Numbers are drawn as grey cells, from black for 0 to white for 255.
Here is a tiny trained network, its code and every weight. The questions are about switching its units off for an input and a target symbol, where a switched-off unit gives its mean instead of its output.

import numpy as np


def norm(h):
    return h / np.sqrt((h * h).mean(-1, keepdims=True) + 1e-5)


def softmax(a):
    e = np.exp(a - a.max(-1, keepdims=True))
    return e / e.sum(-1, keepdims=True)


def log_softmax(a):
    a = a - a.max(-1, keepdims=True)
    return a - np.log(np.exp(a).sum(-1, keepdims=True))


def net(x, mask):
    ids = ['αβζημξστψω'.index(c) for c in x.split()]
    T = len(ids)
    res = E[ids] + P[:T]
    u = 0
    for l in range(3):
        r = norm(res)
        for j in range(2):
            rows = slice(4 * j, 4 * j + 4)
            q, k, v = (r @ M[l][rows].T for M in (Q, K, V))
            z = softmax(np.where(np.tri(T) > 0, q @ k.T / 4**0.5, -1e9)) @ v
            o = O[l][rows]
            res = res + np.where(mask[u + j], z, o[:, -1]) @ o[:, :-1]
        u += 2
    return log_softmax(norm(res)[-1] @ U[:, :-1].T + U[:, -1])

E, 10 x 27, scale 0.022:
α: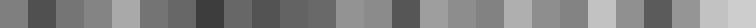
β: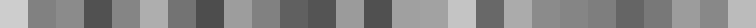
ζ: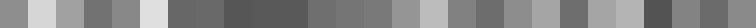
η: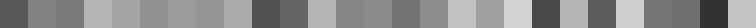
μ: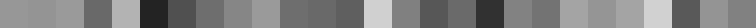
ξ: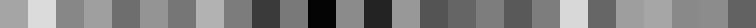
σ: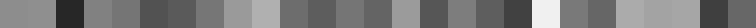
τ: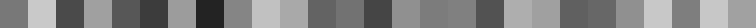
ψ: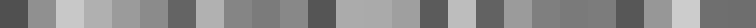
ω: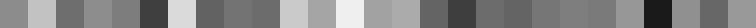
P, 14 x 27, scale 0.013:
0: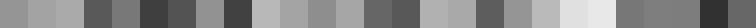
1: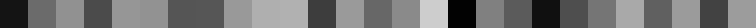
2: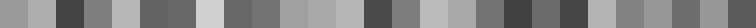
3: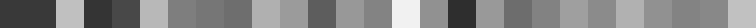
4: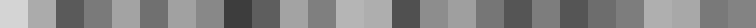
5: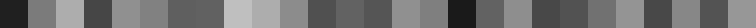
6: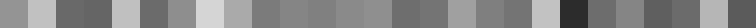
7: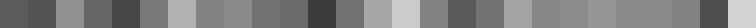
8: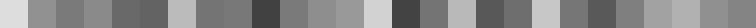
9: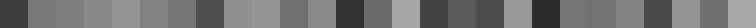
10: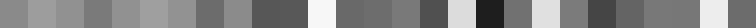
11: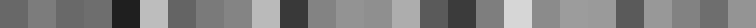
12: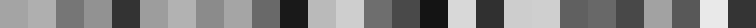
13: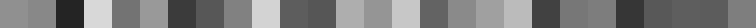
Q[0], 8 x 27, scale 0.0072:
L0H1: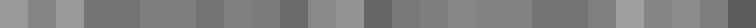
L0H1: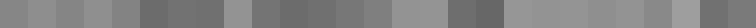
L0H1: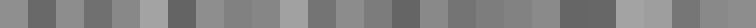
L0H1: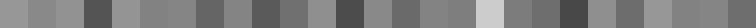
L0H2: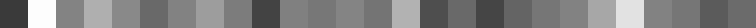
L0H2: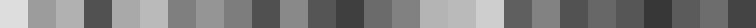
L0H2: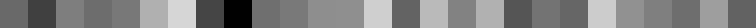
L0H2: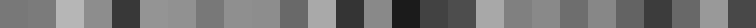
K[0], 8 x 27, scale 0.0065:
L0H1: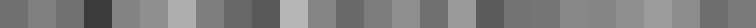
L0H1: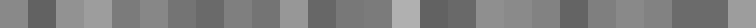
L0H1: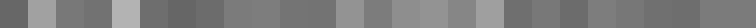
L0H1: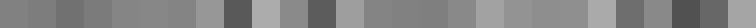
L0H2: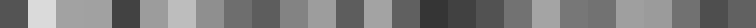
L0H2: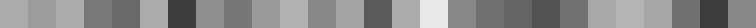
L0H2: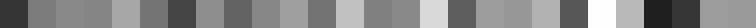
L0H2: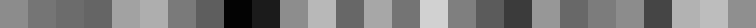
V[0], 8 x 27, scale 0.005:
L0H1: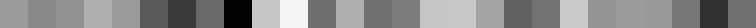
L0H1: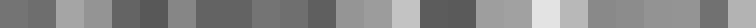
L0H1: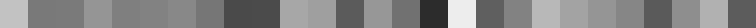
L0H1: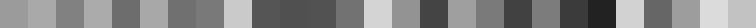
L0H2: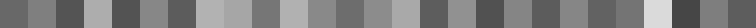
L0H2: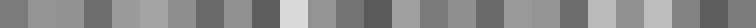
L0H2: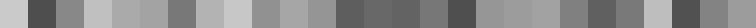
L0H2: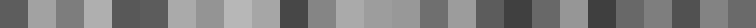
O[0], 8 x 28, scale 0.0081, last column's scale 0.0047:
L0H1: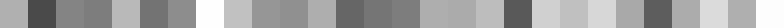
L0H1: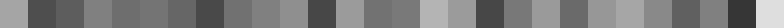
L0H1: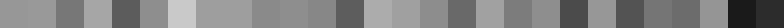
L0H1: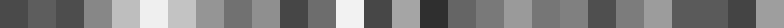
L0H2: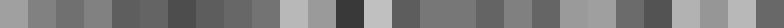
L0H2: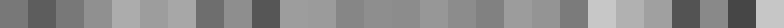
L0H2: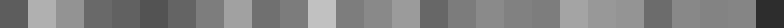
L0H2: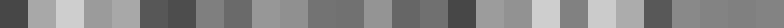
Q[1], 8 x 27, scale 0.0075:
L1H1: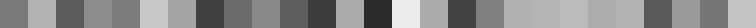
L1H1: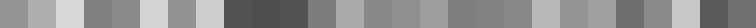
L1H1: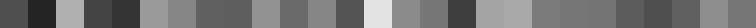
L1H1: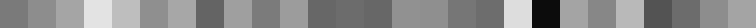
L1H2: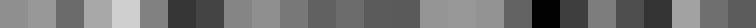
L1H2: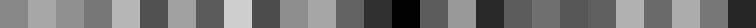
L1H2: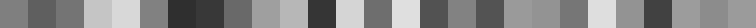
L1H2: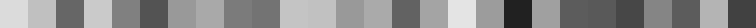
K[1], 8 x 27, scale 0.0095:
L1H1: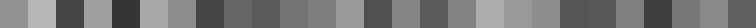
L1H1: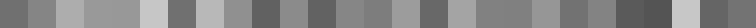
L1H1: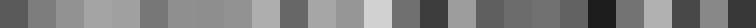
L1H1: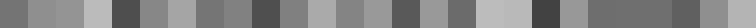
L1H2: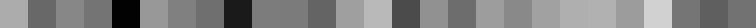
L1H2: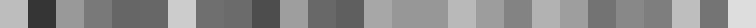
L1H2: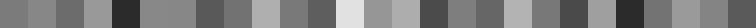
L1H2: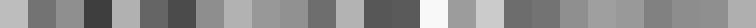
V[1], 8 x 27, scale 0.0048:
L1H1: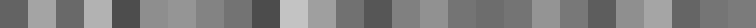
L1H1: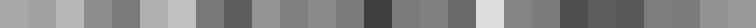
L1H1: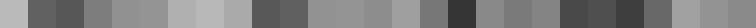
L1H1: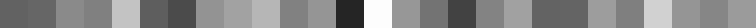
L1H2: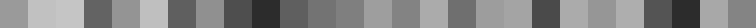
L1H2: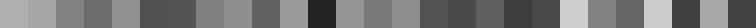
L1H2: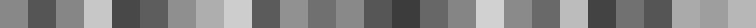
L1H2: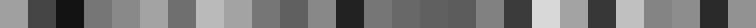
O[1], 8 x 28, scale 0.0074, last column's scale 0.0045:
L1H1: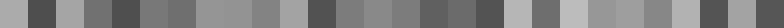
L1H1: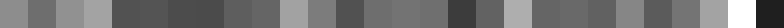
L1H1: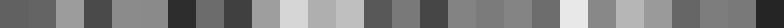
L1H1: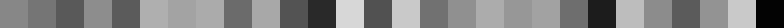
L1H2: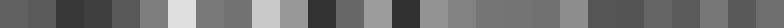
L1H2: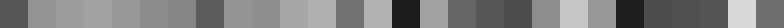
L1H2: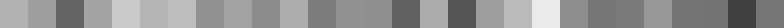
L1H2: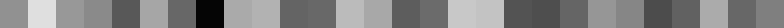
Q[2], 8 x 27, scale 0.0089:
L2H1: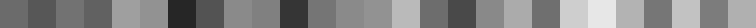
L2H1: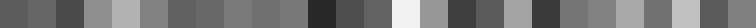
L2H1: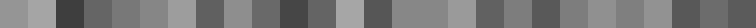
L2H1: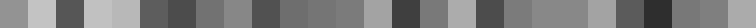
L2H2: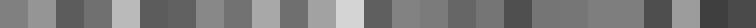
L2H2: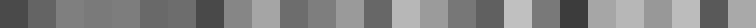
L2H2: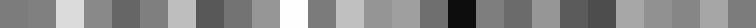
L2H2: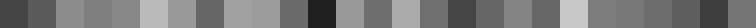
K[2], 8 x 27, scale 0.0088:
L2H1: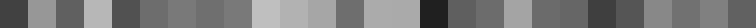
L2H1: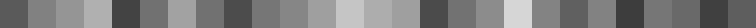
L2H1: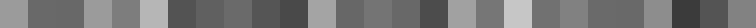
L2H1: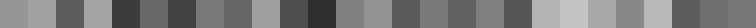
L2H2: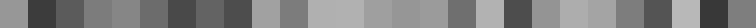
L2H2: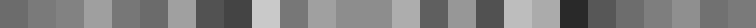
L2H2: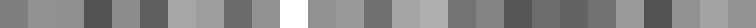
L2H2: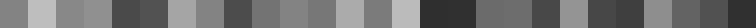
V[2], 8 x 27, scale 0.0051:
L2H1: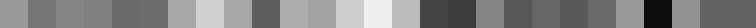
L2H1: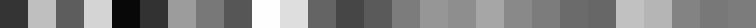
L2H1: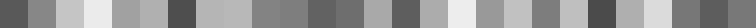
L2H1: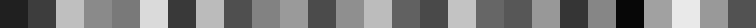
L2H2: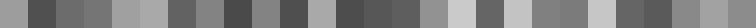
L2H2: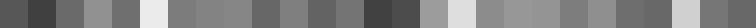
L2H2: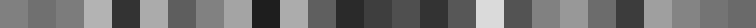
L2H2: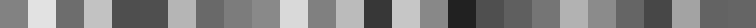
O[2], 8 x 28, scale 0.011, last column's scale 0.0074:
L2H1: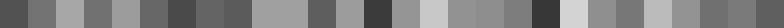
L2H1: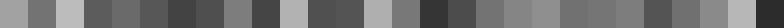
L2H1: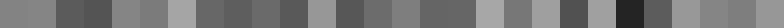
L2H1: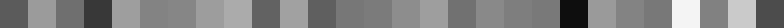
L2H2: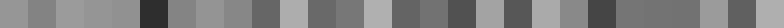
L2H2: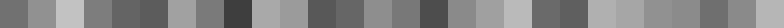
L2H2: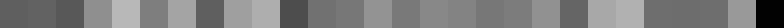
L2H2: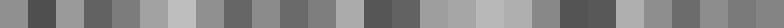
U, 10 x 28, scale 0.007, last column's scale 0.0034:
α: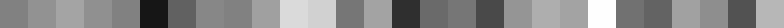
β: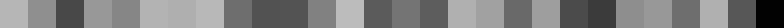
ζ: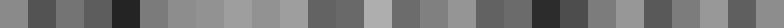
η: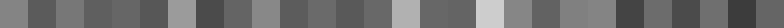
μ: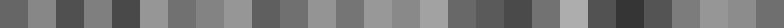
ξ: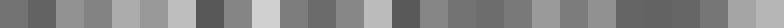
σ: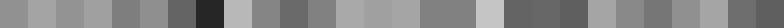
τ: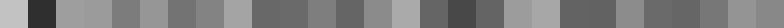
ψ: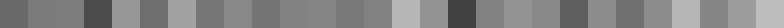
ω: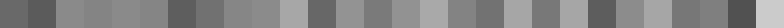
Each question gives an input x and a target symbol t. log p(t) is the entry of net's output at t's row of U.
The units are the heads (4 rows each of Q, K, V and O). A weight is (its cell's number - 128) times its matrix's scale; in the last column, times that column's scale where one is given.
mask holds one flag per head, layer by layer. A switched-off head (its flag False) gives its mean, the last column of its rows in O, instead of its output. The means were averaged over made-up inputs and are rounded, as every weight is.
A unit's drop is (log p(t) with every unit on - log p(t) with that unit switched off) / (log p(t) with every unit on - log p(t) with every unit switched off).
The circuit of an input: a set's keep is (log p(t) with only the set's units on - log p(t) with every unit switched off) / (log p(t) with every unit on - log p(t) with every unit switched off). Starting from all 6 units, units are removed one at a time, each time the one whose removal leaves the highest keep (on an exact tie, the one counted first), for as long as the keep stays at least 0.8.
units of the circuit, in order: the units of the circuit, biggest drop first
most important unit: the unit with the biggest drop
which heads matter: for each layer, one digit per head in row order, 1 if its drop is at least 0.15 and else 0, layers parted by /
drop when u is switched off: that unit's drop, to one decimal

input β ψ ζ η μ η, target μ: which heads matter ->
00 / 00 / 01
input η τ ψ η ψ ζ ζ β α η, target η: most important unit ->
L0H1
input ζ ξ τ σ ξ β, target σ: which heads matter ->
10 / 01 / 00
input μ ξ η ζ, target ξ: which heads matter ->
00 / 01 / 00
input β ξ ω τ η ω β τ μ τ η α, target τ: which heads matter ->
00 / 01 / 10
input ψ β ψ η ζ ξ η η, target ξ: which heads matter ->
00 / 01 / 00
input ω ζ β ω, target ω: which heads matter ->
00 / 00 / 10
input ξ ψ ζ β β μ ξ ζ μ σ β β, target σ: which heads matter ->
00 / 01 / 00
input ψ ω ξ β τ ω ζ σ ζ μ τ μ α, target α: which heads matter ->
00 / 10 / 01
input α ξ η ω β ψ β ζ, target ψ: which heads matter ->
10 / 00 / 10
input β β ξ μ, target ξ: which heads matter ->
10 / 01 / 00
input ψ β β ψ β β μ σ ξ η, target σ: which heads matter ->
00 / 01 / 00
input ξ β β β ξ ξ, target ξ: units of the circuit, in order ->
(L2H2, L1H2)
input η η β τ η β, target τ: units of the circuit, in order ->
(L2H1)
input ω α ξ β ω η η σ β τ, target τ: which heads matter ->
10 / 00 / 10
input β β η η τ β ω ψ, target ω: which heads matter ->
00 / 01 / 10
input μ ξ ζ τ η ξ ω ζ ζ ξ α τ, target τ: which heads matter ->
00 / 00 / 10
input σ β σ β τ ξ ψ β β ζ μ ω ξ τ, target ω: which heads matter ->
00 / 00 / 10
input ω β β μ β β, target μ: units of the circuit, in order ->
(L0H1, L2H2)
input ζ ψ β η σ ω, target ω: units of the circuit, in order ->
(L2H1)
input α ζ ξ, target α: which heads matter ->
01 / 00 / 00
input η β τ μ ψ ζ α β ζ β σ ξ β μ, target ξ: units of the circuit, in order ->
(L1H2, L2H2)
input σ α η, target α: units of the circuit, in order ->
(L0H1, L2H2)
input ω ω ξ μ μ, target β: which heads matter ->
00 / 10 / 00
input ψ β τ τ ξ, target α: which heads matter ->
11 / 10 / 01
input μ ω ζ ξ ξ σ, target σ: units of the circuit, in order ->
(L0H1, L1H2)
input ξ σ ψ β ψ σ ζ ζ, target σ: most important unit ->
L1H2
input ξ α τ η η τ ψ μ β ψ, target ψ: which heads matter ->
00 / 00 / 10
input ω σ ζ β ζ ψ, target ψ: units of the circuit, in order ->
(L0H1, L2H1)
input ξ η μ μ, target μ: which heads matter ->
10 / 10 / 01
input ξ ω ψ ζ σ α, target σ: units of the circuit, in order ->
(L1H2, L0H1)
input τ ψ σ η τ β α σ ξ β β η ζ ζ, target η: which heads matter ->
00 / 00 / 10
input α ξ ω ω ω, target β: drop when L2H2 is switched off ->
0.5
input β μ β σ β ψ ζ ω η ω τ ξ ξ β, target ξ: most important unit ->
L1H2
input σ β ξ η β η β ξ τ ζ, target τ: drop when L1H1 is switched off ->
0.0
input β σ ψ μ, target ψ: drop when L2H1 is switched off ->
0.7
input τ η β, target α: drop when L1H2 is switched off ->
0.0
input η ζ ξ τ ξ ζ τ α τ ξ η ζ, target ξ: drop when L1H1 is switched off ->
0.1
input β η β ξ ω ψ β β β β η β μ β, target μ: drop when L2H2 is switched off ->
0.2
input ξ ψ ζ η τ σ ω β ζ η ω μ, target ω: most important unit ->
L2H1
